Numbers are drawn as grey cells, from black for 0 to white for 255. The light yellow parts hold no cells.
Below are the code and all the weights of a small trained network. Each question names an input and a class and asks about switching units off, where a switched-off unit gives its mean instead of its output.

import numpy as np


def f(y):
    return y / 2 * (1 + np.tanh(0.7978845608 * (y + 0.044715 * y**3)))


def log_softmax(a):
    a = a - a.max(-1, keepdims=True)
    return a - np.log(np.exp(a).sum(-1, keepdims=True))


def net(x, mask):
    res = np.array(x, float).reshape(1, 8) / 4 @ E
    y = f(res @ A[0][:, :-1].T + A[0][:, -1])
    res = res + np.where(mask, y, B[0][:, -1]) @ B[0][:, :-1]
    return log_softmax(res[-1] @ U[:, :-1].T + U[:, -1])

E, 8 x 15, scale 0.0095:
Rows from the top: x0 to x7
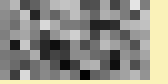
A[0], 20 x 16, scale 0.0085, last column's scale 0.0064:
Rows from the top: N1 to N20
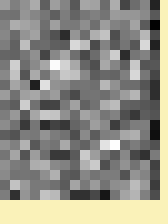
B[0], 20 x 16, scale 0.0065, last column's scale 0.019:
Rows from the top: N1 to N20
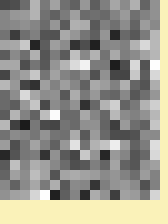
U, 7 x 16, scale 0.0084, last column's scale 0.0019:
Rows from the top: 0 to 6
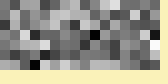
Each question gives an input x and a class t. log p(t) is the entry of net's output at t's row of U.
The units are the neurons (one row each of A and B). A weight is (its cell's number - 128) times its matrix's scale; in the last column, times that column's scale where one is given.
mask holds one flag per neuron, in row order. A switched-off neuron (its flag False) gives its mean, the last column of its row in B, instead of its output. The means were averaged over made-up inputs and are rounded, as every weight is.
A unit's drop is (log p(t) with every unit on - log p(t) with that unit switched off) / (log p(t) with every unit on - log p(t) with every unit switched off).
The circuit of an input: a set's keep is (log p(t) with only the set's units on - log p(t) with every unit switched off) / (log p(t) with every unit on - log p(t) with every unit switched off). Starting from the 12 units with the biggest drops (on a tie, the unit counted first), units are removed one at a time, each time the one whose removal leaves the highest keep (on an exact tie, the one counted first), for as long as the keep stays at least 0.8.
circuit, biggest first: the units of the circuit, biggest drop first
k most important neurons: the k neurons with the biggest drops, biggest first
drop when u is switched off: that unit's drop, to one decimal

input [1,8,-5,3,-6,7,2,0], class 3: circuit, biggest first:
[N7, N5]
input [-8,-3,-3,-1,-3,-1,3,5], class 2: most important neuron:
[N16]
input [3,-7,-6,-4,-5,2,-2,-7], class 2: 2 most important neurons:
[N16, N12]
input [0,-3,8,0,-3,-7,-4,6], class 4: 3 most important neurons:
[N20, N10, N14]
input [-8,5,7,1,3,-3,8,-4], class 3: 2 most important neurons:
[N5, N7]
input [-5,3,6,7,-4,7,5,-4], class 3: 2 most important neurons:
[N5, N7]
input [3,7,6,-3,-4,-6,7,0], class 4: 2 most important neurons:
[N20, N15]
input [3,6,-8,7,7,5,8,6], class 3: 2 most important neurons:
[N5, N11]
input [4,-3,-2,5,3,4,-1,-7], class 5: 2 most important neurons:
[N7, N13]
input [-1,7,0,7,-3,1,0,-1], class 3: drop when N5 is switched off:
0.6
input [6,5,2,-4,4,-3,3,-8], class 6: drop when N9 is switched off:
0.2
